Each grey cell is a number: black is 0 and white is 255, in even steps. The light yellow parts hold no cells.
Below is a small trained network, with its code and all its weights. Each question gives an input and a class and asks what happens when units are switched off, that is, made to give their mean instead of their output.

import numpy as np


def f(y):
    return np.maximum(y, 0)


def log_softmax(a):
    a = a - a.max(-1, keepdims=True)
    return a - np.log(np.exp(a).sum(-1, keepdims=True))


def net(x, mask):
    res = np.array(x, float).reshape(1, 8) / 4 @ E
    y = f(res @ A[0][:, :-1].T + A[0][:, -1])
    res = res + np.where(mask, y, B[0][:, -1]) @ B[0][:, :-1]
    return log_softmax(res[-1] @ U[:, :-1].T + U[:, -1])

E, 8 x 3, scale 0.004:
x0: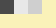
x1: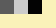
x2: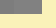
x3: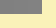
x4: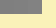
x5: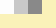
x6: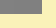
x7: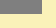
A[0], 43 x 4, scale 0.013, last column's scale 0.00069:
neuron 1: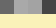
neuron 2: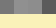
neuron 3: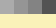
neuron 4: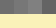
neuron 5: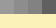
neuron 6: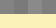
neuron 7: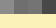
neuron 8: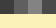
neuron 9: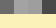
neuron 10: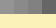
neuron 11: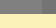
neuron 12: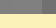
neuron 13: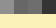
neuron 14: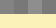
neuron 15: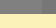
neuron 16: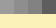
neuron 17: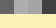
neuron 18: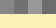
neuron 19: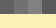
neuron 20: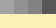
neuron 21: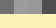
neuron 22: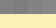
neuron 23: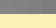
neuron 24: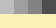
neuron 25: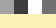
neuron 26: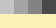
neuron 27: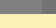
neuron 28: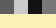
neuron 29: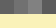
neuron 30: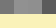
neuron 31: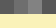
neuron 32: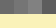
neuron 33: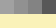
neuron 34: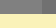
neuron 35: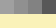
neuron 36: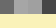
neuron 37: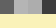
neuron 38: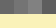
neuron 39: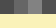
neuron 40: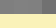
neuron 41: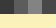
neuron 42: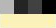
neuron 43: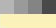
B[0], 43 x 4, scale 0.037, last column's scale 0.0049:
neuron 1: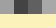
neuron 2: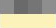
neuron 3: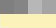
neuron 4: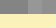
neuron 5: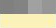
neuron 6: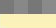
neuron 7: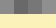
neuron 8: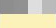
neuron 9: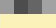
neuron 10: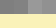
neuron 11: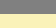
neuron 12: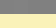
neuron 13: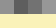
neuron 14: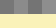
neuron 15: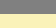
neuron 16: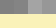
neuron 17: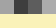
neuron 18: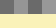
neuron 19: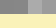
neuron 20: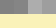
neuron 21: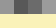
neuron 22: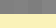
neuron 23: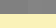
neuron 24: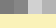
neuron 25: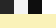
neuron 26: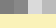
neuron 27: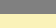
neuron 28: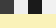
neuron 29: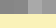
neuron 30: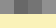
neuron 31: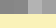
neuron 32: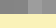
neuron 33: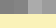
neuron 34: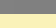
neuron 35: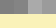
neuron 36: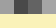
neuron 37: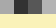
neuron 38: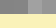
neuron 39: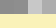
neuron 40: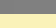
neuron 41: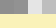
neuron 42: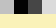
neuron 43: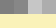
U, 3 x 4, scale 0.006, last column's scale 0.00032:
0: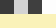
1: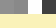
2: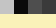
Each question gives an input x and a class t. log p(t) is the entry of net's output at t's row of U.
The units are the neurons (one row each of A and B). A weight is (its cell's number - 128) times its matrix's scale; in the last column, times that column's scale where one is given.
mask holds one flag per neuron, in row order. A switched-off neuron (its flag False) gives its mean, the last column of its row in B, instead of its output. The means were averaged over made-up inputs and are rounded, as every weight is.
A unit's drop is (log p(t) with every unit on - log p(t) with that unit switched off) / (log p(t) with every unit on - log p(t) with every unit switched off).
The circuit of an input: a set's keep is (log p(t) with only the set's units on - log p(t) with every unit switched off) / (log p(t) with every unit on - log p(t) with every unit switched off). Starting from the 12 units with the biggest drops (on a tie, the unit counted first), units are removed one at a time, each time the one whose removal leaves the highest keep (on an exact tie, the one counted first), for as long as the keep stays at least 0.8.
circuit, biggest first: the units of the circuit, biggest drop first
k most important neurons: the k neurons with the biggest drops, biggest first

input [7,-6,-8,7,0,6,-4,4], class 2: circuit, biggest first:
neuron 37
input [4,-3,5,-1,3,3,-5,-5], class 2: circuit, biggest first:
neuron 28; neuron 37; neuron 41
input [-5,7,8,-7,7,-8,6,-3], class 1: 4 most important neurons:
neuron 25; neuron 41; neuron 8; neuron 39
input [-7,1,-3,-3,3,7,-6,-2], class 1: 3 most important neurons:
neuron 26; neuron 24; neuron 43
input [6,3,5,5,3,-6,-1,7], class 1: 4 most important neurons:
neuron 42; neuron 41; neuron 8; neuron 39
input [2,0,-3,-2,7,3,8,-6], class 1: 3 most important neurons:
neuron 42; neuron 25; neuron 28
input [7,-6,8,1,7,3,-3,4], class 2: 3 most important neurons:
neuron 28; neuron 37; neuron 17
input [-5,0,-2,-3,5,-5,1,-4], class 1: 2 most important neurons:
neuron 41; neuron 8
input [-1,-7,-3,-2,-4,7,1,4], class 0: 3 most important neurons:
neuron 25; neuron 41; neuron 8
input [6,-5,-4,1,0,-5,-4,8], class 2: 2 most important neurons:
neuron 28; neuron 37
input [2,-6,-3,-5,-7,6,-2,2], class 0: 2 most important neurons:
neuron 25; neuron 41
